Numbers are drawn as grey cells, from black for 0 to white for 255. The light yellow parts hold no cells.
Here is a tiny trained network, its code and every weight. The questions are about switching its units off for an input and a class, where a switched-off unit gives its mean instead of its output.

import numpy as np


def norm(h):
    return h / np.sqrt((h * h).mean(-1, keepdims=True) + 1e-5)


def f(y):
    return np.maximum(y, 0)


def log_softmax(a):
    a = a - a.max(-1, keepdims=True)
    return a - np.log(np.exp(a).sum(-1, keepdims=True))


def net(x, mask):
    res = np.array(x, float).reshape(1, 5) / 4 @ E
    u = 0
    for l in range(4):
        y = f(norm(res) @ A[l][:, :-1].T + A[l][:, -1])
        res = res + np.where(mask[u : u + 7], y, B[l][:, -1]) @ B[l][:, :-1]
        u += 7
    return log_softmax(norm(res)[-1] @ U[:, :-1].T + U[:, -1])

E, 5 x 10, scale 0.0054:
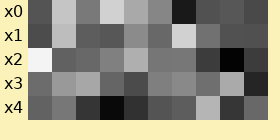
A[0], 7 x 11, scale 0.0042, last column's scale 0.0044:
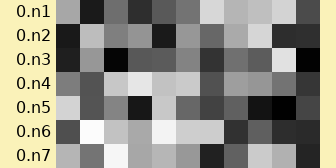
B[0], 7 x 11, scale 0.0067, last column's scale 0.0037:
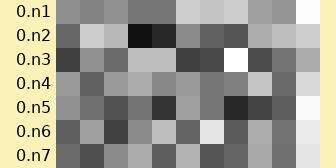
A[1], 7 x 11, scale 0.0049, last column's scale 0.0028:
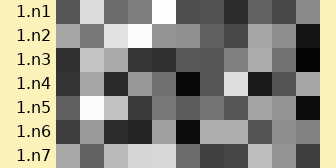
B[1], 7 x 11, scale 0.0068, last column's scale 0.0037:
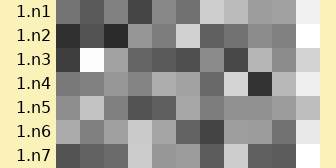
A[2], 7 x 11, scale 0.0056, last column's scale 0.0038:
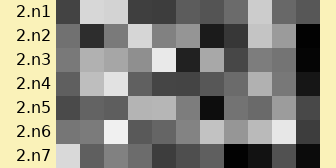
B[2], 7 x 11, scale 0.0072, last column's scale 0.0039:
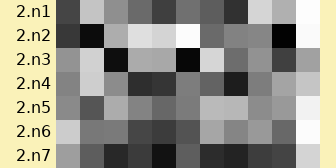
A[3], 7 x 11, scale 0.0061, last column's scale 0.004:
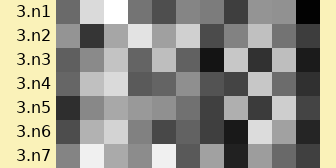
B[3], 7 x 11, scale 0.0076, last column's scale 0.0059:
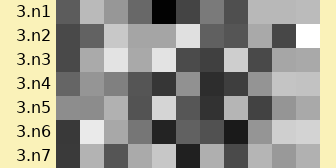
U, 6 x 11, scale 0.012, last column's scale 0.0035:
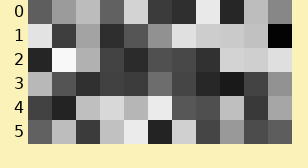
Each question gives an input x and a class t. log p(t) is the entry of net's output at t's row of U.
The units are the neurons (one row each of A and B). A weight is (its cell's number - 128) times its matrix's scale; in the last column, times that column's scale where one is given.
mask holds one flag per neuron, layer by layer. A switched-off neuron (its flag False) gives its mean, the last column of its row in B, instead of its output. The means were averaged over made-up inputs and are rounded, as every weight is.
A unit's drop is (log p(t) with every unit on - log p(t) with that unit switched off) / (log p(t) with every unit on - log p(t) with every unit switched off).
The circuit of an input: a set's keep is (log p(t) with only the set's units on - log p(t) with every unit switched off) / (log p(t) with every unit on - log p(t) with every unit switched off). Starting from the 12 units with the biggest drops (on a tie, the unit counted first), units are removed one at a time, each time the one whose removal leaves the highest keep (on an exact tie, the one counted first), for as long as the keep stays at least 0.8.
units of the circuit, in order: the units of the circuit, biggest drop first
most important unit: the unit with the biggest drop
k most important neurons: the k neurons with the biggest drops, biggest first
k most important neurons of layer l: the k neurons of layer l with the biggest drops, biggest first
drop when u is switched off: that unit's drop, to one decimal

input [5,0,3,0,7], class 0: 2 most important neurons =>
[1.n4 0.n3]
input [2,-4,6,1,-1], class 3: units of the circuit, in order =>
[0.n5]
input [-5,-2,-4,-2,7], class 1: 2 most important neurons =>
[0.n1 2.n6]
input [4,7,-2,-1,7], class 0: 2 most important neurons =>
[1.n4 0.n3]
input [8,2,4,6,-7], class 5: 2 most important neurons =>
[0.n6 1.n1]
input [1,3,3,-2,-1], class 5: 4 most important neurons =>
[0.n6 1.n1 0.n7 2.n3]
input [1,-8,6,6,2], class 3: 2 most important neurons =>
[0.n5 2.n7]
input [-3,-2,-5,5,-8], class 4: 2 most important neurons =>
[1.n2 2.n2]
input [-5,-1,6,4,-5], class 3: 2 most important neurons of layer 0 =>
[0.n5 0.n4]
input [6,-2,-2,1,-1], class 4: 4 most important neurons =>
[0.n4 1.n2 0.n7 2.n2]
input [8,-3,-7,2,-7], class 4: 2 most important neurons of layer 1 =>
[1.n2 1.n7]
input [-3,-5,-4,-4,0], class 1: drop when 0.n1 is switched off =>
1.2
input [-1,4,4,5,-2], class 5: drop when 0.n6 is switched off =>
1.3
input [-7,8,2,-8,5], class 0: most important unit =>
1.n6
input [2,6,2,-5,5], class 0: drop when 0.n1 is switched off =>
0.0
